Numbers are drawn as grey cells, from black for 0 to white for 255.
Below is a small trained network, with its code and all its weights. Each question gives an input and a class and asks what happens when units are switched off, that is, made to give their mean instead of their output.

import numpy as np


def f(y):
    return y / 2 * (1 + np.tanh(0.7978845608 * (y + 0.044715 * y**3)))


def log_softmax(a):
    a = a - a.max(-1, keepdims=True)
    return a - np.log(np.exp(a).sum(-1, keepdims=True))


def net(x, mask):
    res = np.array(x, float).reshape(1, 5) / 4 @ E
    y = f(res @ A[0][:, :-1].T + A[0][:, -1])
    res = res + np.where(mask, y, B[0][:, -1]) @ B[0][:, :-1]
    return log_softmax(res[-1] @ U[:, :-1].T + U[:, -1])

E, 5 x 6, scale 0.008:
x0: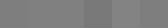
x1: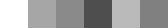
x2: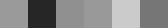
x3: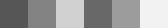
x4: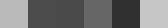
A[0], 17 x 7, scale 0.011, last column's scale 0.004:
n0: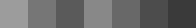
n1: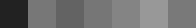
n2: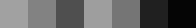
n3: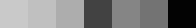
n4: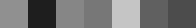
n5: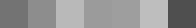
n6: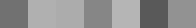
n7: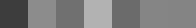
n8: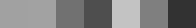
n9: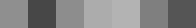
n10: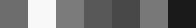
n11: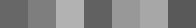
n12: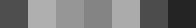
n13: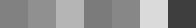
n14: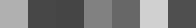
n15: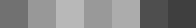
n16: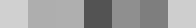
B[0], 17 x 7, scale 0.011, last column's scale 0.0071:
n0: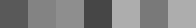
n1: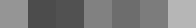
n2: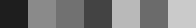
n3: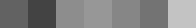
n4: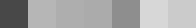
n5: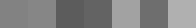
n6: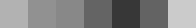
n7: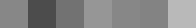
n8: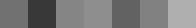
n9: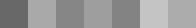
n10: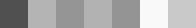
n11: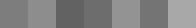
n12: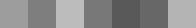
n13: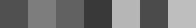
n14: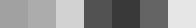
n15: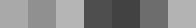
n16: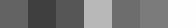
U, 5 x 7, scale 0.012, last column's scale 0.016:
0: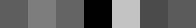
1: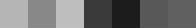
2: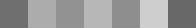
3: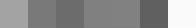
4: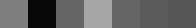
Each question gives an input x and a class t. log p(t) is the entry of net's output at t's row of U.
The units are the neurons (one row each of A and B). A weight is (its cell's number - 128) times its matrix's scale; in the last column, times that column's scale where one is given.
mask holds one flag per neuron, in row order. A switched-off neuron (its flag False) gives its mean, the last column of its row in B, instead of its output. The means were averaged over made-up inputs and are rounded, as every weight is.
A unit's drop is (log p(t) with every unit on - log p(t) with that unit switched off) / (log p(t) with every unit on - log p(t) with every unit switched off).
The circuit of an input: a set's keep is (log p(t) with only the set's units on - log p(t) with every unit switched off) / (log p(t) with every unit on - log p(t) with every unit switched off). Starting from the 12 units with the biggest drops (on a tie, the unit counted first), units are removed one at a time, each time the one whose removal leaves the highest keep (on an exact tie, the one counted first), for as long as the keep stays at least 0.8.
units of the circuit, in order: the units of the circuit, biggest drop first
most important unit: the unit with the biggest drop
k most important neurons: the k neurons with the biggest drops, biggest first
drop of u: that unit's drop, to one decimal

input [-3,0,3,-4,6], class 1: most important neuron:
n14
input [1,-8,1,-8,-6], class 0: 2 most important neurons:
n2, n16
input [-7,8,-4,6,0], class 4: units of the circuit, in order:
n16, n3
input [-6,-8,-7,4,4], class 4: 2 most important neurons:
n1, n7
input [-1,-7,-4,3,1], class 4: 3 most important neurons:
n1, n7, n4
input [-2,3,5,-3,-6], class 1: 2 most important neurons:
n15, n6
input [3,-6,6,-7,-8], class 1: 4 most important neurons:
n15, n12, n6, n13
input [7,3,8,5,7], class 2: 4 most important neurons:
n4, n9, n6, n15
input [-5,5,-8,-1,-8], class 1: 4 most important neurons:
n6, n15, n12, n4
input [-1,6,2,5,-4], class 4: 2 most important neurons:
n16, n8
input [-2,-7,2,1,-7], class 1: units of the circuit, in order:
n15, n12
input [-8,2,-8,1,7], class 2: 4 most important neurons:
n10, n6, n15, n12
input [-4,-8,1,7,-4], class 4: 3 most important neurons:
n1, n7, n2
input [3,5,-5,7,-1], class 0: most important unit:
n13
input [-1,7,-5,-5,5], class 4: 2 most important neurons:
n16, n3
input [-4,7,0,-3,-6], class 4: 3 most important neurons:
n16, n14, n3
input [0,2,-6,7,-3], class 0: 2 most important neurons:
n13, n5
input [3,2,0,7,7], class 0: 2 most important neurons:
n13, n6
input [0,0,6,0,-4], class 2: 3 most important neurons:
n4, n9, n14
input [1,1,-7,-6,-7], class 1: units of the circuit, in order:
n12
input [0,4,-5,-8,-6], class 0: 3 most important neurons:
n2, n0, n14
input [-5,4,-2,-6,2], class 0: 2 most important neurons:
n2, n0
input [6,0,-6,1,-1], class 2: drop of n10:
0.7
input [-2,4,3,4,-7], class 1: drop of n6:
0.3
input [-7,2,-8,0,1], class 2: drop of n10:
0.4
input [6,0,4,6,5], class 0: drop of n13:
0.8
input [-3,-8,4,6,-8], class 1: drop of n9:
0.0
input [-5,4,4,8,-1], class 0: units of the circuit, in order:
n13
